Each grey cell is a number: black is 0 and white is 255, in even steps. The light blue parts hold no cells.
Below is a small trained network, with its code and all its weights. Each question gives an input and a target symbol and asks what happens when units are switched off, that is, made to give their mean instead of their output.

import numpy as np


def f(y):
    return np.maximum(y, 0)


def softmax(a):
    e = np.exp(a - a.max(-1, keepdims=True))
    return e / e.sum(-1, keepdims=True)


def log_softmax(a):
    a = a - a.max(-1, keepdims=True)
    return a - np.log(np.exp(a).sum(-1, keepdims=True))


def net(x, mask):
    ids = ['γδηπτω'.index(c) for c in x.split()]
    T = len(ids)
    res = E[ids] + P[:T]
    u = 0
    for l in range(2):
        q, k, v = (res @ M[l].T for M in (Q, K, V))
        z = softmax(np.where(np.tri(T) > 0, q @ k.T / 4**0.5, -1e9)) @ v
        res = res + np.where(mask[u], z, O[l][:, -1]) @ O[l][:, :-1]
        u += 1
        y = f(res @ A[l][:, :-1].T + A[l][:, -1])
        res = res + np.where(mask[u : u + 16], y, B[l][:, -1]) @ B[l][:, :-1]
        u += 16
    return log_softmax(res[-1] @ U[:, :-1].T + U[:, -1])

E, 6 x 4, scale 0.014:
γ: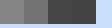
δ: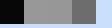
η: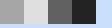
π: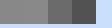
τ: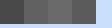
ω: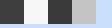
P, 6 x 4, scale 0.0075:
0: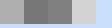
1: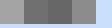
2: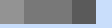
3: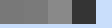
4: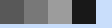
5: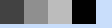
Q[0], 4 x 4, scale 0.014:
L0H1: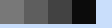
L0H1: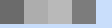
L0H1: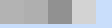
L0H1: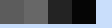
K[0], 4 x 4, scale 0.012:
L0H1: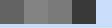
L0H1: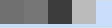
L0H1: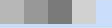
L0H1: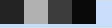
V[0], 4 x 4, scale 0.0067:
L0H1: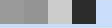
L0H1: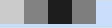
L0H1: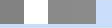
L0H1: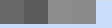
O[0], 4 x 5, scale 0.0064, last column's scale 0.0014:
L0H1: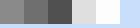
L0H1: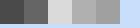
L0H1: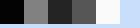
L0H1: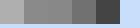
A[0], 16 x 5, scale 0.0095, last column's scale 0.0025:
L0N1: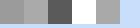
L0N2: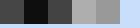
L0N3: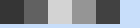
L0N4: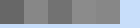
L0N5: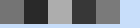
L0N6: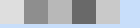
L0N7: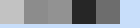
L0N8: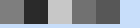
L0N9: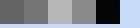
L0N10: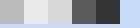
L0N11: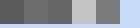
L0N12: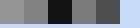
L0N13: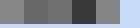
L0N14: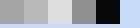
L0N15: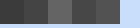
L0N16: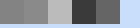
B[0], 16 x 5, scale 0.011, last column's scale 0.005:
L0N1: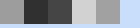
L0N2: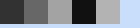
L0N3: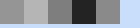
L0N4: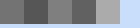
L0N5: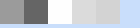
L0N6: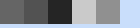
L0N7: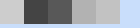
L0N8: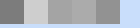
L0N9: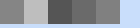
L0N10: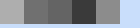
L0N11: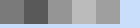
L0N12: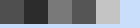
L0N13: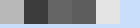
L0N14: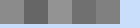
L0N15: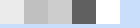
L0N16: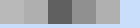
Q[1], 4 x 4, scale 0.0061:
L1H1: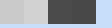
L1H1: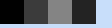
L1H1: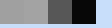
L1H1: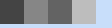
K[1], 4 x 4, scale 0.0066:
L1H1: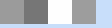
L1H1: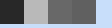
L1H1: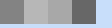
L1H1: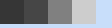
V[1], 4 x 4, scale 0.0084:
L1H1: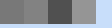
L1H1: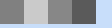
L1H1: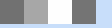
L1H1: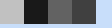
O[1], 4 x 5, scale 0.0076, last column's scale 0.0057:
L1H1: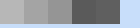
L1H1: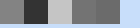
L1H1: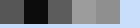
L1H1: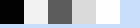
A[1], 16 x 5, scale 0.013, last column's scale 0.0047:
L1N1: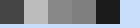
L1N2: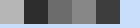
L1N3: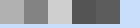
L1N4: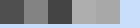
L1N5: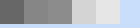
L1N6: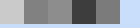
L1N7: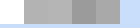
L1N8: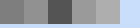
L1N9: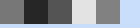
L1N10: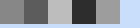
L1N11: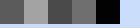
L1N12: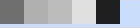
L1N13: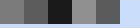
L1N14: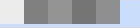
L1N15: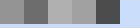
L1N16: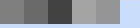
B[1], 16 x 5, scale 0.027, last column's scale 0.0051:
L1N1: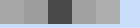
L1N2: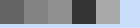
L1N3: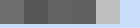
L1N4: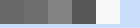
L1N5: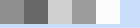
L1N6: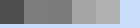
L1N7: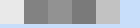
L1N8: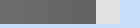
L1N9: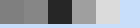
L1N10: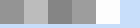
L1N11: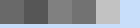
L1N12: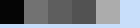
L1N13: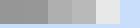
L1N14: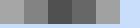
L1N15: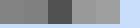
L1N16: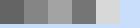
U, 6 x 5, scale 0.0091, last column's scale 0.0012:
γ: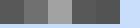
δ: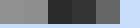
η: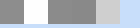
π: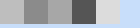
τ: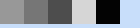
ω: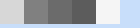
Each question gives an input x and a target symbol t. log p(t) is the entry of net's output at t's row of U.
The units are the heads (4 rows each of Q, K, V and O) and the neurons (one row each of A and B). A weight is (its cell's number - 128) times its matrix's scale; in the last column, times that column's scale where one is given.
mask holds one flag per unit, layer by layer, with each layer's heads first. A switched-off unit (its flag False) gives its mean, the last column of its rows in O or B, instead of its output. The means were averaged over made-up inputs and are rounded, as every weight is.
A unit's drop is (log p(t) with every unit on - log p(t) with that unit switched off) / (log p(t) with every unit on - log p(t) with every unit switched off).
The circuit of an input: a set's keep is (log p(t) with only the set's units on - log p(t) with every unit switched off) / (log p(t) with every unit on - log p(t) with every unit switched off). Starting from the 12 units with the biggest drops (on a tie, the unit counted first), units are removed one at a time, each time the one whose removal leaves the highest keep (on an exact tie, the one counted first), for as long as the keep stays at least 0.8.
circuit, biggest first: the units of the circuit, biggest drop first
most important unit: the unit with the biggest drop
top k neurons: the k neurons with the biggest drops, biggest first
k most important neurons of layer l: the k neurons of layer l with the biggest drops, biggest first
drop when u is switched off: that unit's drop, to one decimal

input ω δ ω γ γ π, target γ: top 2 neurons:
[L1N12; L1N5]
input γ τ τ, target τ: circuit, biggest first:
[L1H1; L0H1; L0N5; L1N9]
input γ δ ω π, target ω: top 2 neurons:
[L1N7; L0N2]
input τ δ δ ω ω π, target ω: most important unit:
L1N7
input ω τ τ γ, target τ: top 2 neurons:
[L1N9; L0N5]
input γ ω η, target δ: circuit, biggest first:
[L1N5; L0N5]
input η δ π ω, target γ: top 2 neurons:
[L0N1; L1N4]
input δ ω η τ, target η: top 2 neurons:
[L1N10; L0N2]
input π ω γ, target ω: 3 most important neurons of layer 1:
[L1N7; L1N14; L1N13]
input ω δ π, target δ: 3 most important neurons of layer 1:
[L1N2; L1N9; L1N5]
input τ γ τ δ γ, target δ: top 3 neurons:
[L1N2; L0N12; L1N9]
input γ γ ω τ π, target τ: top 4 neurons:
[L1N9; L0N15; L0N5; L0N6]
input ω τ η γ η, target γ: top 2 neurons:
[L0N7; L0N5]
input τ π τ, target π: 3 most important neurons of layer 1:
[L1N7; L1N9; L1N5]
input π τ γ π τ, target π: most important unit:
L1H1
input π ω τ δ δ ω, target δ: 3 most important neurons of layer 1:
[L1N5; L1N13; L1N1]
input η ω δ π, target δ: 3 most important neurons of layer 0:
[L0N12; L0N15; L0N7]
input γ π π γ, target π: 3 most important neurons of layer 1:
[L1N7; L1N9; L1N5]
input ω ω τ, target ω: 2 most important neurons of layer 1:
[L1N7; L1N14]
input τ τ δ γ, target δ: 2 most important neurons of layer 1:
[L1N2; L1N9]
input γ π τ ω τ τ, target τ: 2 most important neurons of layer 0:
[L0N5; L0N13]
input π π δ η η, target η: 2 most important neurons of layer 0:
[L0N12; L0N15]
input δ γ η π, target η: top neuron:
[L1N10]
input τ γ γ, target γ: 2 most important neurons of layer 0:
[L0N15; L0N5]
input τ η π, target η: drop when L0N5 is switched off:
0.1
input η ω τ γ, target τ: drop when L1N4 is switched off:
-0.1
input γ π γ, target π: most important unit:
L0H1
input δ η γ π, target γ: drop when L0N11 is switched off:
-0.1
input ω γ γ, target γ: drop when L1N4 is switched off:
0.2
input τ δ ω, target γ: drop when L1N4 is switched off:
0.2
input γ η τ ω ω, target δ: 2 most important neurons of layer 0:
[L0N5; L0N1]
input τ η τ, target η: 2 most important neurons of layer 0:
[L0N2; L0N7]
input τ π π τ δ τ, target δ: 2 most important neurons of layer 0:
[L0N12; L0N7]
